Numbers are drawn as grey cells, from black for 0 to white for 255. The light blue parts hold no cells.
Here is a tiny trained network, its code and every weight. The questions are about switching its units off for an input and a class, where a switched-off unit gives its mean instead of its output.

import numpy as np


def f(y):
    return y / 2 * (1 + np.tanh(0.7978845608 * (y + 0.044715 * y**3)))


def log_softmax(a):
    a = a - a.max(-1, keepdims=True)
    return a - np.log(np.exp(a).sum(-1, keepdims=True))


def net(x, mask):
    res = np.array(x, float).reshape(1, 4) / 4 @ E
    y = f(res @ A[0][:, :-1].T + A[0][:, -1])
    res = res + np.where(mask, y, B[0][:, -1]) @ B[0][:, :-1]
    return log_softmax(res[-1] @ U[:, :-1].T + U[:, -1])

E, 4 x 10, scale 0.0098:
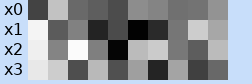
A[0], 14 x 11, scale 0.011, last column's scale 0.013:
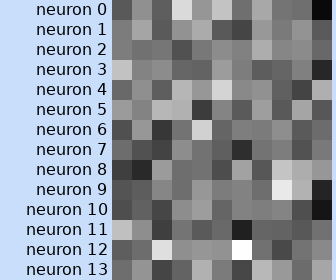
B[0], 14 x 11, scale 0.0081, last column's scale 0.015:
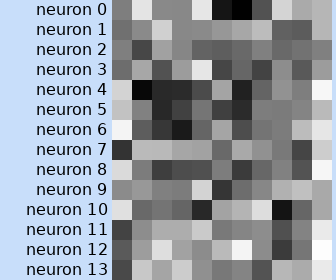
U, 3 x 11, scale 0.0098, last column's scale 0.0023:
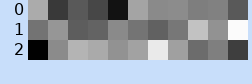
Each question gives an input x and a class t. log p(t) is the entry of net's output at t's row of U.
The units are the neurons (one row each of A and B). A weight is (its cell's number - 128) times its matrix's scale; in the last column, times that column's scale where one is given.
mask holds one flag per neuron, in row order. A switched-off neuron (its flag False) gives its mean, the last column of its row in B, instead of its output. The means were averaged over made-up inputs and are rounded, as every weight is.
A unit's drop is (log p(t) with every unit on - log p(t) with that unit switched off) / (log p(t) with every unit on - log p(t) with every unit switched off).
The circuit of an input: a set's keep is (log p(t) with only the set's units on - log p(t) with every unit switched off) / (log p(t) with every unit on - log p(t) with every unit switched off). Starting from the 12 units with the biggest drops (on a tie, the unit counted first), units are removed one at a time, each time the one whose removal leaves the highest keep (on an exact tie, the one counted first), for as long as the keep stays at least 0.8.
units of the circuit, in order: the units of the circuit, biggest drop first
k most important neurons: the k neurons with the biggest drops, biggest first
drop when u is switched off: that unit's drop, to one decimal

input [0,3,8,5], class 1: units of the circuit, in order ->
neuron 3
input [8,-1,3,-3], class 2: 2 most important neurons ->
neuron 4; neuron 6
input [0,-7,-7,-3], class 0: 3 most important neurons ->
neuron 10; neuron 4; neuron 6
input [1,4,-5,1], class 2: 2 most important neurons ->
neuron 4; neuron 7
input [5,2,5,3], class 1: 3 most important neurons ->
neuron 4; neuron 3; neuron 6
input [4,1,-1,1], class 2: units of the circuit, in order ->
neuron 4; neuron 8
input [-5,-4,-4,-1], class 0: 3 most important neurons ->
neuron 4; neuron 10; neuron 6
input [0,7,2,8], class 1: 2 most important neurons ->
neuron 5; neuron 12
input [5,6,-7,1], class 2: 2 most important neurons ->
neuron 7; neuron 4
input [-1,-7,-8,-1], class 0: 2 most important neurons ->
neuron 10; neuron 4
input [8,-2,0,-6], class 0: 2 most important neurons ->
neuron 8; neuron 11
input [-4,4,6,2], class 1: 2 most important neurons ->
neuron 3; neuron 4
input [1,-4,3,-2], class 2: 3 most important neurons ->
neuron 12; neuron 6; neuron 8
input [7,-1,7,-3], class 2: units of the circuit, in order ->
neuron 12
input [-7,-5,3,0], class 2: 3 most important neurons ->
neuron 12; neuron 8; neuron 6
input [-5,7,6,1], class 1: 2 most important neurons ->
neuron 3; neuron 4
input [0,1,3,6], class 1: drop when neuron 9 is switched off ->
-0.1
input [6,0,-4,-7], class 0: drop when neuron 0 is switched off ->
0.3
